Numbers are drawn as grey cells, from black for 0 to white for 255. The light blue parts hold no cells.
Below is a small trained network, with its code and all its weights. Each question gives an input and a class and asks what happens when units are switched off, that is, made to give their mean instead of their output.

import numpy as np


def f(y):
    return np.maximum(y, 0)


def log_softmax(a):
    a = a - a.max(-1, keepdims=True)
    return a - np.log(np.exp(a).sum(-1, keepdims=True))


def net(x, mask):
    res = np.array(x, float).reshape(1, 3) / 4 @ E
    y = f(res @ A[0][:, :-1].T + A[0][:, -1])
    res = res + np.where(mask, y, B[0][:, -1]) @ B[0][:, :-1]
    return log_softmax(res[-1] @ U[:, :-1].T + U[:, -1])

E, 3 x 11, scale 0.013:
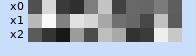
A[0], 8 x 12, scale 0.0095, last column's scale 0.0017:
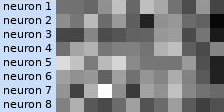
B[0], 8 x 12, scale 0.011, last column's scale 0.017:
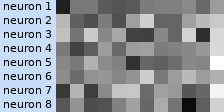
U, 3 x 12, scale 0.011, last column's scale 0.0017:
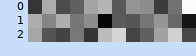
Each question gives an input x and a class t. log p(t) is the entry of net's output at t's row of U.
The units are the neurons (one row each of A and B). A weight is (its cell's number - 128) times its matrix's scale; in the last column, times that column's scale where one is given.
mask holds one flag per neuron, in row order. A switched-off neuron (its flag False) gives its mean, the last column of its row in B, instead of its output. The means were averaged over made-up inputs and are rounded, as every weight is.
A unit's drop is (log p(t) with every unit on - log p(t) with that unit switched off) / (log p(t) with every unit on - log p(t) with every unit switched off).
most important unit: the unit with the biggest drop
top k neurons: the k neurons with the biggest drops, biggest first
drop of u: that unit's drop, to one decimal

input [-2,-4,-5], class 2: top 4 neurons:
neuron 2; neuron 4; neuron 5; neuron 6
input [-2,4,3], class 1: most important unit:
neuron 2
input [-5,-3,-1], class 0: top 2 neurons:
neuron 7; neuron 5
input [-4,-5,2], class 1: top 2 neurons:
neuron 3; neuron 8
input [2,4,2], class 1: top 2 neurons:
neuron 7; neuron 2
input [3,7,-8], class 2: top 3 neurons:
neuron 2; neuron 4; neuron 3
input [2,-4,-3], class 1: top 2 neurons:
neuron 3; neuron 7
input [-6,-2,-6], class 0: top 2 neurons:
neuron 7; neuron 1
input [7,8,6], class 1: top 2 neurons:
neuron 5; neuron 7
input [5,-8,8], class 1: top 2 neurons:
neuron 3; neuron 2
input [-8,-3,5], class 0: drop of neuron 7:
0.4
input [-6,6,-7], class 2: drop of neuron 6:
0.3
